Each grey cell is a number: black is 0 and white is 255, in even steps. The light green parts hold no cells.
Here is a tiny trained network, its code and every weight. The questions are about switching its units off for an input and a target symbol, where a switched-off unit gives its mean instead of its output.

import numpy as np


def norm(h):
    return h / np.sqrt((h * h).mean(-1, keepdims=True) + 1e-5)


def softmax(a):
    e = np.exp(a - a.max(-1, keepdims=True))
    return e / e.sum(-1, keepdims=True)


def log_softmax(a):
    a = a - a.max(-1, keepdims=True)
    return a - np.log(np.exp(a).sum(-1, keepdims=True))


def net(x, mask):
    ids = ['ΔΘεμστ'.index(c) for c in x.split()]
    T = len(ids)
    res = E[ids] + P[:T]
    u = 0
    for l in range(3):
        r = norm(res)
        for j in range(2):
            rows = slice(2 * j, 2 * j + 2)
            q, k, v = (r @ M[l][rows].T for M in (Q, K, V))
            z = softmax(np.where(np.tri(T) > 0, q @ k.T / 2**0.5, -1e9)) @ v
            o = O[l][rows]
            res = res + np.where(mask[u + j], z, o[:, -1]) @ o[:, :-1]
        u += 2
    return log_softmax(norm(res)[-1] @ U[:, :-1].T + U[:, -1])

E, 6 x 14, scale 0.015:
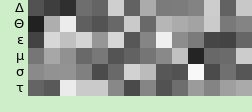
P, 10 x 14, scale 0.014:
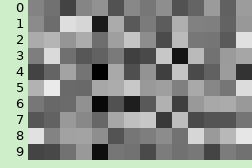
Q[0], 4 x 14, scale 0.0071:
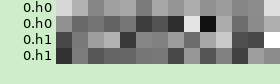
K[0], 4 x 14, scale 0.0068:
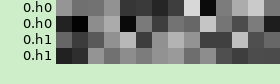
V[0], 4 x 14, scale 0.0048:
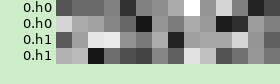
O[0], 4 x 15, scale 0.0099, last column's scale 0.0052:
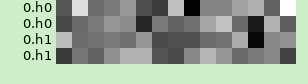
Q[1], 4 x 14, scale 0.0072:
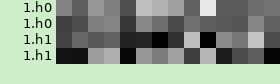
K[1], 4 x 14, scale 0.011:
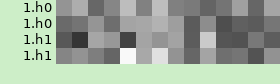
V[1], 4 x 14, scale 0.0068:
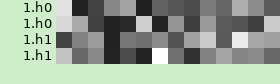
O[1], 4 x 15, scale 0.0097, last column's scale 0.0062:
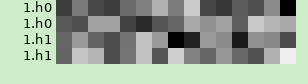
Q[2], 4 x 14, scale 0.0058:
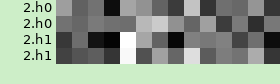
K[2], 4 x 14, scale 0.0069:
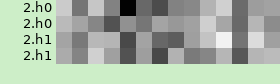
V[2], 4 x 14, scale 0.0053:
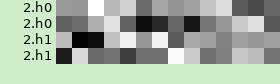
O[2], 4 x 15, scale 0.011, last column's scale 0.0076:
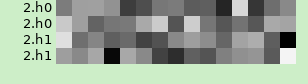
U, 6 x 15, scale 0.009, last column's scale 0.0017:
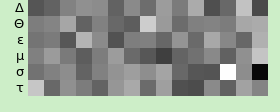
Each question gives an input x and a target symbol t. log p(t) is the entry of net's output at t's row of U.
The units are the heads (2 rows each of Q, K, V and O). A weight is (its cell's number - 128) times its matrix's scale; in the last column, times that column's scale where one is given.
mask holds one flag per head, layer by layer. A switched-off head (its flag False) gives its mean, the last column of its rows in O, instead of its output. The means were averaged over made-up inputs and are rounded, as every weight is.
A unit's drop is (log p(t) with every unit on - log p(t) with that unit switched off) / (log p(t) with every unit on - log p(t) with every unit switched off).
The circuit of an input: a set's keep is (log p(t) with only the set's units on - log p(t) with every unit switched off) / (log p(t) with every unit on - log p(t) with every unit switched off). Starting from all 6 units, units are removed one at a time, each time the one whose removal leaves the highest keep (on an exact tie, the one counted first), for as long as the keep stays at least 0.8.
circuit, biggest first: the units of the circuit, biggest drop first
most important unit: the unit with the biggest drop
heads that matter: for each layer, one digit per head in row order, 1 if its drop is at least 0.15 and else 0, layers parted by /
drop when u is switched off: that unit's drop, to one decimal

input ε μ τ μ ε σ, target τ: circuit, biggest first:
[2.h0, 1.h1]
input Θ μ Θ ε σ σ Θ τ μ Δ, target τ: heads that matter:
10 / 00 / 10
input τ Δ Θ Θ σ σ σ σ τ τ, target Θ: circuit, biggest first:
[1.h1]
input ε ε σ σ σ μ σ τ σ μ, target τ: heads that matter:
00 / 00 / 10
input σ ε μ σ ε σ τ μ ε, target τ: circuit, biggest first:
[0.h0, 2.h0]
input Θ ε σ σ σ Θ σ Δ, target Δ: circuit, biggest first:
[0.h1, 1.h0, 2.h1, 1.h1]
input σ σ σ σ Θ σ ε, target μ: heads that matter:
00 / 01 / 00
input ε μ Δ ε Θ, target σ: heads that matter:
10 / 11 / 00
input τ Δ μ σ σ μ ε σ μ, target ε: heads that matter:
10 / 01 / 00
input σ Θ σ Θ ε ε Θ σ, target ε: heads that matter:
00 / 01 / 00
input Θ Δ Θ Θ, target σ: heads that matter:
10 / 11 / 10
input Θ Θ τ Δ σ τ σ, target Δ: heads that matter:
01 / 11 / 11
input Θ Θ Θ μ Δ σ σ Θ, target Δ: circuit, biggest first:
[0.h1, 1.h0, 2.h0]
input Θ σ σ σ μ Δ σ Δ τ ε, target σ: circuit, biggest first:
[0.h1, 0.h0]
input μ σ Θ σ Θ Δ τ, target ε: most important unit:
2.h1
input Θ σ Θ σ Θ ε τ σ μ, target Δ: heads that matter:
01 / 11 / 01
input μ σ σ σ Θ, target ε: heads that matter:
11 / 10 / 01
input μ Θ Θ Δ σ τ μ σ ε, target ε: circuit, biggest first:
[0.h1, 2.h1, 1.h1]
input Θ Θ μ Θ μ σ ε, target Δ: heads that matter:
00 / 00 / 00
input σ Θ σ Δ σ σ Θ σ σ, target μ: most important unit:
1.h1
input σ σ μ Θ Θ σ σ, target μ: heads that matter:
00 / 01 / 00
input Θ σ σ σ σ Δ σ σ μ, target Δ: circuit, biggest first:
[0.h1, 1.h0]
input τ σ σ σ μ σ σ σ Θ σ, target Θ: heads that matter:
00 / 11 / 00
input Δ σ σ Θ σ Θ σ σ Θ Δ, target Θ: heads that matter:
00 / 01 / 01
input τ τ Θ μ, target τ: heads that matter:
10 / 01 / 00
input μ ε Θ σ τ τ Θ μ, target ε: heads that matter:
01 / 11 / 01
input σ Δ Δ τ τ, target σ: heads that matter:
10 / 10 / 00
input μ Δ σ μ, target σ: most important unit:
1.h1
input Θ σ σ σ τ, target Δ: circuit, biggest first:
[0.h1, 1.h0, 0.h0, 2.h0]
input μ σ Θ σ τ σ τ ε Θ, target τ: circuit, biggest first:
[2.h0, 0.h0]
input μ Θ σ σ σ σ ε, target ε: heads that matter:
11 / 10 / 01
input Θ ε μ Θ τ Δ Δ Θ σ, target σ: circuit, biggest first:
[0.h0, 1.h1]
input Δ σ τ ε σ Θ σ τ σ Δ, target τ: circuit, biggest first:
[0.h0, 2.h0]
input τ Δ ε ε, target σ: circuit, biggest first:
[0.h0]
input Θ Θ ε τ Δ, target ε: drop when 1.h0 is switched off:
-0.2
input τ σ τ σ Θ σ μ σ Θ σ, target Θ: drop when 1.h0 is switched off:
0.4
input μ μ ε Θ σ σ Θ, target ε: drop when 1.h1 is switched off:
0.1
